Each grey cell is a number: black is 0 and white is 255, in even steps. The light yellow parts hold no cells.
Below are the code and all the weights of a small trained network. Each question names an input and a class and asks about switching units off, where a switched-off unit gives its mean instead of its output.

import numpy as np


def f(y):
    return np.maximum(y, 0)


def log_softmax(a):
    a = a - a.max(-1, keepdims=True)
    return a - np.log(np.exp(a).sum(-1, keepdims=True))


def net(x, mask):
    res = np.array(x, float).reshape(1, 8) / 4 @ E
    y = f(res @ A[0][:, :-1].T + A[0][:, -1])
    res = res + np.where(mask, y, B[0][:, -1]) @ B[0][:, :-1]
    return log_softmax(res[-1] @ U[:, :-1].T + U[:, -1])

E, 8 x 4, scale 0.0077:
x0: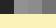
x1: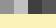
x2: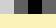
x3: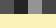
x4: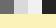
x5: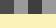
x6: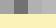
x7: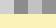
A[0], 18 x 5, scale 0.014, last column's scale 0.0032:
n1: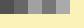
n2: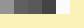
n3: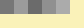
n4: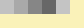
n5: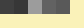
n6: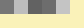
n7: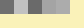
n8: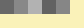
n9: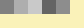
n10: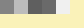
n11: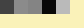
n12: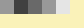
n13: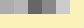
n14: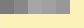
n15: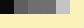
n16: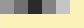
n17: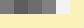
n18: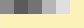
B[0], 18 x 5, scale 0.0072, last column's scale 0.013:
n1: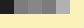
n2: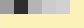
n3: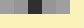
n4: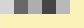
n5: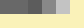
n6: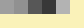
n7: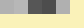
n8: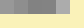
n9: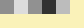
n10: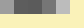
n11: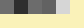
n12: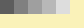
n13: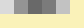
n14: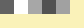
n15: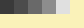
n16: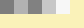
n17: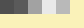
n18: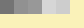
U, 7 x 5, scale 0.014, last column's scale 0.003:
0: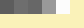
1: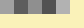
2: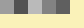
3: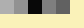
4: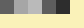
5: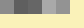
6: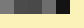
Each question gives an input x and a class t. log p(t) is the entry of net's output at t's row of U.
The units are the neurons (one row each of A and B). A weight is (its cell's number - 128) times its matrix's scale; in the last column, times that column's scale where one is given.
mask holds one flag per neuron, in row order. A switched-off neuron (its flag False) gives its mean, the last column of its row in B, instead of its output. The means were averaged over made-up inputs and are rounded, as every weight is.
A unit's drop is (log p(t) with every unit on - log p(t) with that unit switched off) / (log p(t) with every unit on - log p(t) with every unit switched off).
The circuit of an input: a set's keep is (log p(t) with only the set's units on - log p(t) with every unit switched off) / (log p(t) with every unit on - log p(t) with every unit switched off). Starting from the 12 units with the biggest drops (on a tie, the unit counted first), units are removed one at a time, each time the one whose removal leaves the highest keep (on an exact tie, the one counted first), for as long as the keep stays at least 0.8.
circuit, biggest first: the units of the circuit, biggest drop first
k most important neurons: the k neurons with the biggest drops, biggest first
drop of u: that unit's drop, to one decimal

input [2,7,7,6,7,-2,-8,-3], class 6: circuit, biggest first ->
(n11)
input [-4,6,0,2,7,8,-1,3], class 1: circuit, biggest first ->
(n4; n16)
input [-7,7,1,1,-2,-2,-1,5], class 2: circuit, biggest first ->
(n4; n2)
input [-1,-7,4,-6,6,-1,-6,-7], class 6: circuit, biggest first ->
(n11; n16)
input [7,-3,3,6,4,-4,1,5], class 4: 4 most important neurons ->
(n9; n1; n10; n13)
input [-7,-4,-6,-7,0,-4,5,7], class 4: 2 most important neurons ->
(n14; n9)
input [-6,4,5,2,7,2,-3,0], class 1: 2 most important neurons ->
(n4; n2)
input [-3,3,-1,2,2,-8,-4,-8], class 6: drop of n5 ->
0.0
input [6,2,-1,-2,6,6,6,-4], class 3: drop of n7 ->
0.3
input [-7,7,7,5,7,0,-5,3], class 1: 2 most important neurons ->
(n4; n2)
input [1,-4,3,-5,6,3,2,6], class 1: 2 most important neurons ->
(n4; n16)
